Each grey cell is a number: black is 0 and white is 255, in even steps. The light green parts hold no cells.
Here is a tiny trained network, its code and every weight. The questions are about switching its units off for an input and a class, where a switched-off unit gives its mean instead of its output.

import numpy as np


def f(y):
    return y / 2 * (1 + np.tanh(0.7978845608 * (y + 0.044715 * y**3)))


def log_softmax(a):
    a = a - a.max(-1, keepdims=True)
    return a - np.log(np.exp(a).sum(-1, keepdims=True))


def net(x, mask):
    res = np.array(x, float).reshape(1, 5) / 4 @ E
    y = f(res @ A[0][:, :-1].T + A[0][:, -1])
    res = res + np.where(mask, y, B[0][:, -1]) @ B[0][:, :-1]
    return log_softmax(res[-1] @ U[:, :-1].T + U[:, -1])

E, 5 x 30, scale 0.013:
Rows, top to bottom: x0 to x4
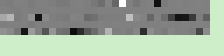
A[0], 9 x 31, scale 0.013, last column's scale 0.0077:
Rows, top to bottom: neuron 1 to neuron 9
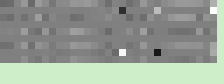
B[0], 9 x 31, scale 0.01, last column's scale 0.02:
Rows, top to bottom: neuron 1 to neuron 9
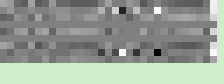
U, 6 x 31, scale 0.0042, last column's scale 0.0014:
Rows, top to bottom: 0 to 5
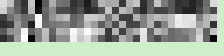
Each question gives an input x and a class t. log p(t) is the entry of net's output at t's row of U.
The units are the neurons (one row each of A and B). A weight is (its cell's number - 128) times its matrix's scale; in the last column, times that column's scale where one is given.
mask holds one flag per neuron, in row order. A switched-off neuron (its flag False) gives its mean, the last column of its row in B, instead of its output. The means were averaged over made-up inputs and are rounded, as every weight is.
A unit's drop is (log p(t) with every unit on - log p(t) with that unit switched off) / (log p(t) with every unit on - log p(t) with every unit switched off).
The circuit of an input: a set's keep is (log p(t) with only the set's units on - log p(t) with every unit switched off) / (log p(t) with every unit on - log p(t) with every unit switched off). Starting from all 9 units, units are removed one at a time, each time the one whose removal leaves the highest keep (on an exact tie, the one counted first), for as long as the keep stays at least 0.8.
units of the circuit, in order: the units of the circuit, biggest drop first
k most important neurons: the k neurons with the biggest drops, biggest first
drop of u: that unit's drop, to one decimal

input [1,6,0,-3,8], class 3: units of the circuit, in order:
neuron 1; neuron 7
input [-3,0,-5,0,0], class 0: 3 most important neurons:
neuron 1; neuron 5; neuron 7
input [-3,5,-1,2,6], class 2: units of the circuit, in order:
neuron 1
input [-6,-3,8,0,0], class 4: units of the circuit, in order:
neuron 1; neuron 7
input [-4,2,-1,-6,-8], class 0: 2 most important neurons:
neuron 1; neuron 7
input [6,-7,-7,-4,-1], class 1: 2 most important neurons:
neuron 1; neuron 7
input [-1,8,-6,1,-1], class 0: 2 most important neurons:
neuron 1; neuron 8
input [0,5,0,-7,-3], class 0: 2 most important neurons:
neuron 8; neuron 3
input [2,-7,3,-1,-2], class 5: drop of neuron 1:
0.1
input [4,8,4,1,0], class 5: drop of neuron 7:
0.5
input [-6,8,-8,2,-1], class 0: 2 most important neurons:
neuron 1; neuron 7
